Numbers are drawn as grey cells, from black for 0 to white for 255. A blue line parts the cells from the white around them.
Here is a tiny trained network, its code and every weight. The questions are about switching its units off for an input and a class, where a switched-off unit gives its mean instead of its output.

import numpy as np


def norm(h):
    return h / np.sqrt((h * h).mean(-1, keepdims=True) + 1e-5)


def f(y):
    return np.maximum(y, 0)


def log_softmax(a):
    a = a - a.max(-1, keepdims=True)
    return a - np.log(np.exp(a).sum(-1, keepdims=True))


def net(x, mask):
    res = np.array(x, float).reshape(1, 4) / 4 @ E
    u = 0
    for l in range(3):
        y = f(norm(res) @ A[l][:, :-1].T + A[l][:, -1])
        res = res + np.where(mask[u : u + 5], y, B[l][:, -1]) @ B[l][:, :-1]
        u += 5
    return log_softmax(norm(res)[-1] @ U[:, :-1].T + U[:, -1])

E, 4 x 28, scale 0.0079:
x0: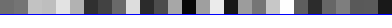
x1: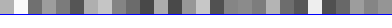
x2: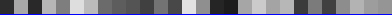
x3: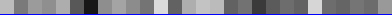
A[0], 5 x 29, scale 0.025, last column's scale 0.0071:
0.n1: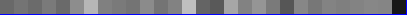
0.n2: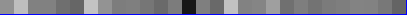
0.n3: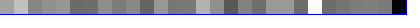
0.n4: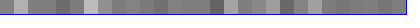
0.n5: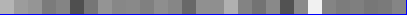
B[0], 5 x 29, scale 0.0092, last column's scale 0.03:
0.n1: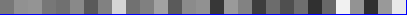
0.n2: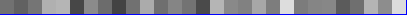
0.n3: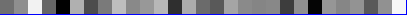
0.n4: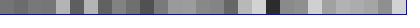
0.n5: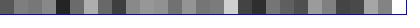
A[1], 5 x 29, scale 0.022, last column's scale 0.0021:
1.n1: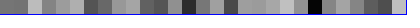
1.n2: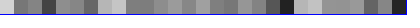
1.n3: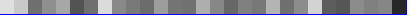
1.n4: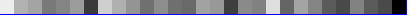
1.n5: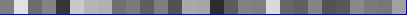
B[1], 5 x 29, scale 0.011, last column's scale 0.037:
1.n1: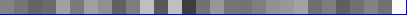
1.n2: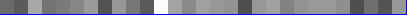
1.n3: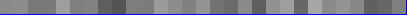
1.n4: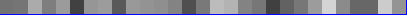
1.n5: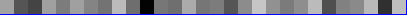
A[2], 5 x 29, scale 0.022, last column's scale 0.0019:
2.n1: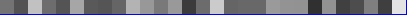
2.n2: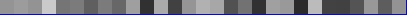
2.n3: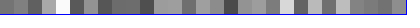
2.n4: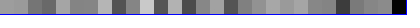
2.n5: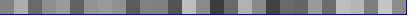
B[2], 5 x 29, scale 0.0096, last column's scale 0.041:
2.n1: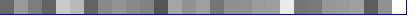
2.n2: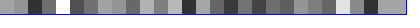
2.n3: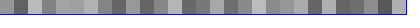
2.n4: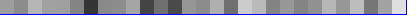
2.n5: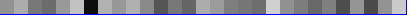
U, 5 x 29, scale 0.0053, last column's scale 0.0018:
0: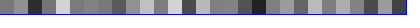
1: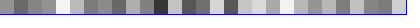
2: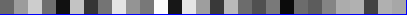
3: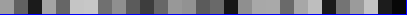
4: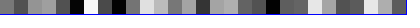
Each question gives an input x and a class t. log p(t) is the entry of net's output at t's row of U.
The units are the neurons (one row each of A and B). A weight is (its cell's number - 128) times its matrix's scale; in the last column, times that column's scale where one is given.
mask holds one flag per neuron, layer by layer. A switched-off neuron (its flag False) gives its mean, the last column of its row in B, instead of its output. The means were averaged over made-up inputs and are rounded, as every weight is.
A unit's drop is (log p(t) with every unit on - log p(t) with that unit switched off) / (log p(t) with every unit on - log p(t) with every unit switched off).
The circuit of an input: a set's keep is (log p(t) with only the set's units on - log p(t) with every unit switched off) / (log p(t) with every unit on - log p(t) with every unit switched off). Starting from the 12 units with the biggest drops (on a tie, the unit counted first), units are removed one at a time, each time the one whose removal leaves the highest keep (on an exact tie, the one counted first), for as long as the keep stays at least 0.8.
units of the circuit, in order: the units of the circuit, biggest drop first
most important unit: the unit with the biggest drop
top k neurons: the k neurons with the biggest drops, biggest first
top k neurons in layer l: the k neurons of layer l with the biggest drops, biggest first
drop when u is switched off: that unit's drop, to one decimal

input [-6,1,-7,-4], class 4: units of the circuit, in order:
[0.n5]
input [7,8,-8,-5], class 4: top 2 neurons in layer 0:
[0.n2; 0.n5]
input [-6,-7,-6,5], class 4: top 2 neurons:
[0.n3; 2.n5]
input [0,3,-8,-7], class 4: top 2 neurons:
[0.n5; 1.n1]
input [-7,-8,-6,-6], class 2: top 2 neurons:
[1.n1; 0.n1]
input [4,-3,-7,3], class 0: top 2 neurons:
[1.n1; 2.n2]
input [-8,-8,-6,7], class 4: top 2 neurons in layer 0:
[0.n3; 0.n5]
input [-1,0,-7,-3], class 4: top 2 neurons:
[0.n5; 1.n1]
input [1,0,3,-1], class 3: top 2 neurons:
[0.n2; 1.n5]
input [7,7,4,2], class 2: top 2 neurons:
[0.n3; 0.n2]
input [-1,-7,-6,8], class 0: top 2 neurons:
[1.n1; 0.n3]
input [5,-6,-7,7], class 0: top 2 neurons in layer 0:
[0.n3; 0.n2]
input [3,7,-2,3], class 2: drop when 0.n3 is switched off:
1.1
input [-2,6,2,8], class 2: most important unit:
0.n3
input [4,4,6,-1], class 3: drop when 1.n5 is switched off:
0.9
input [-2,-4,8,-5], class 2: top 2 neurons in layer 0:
[0.n1; 0.n2]
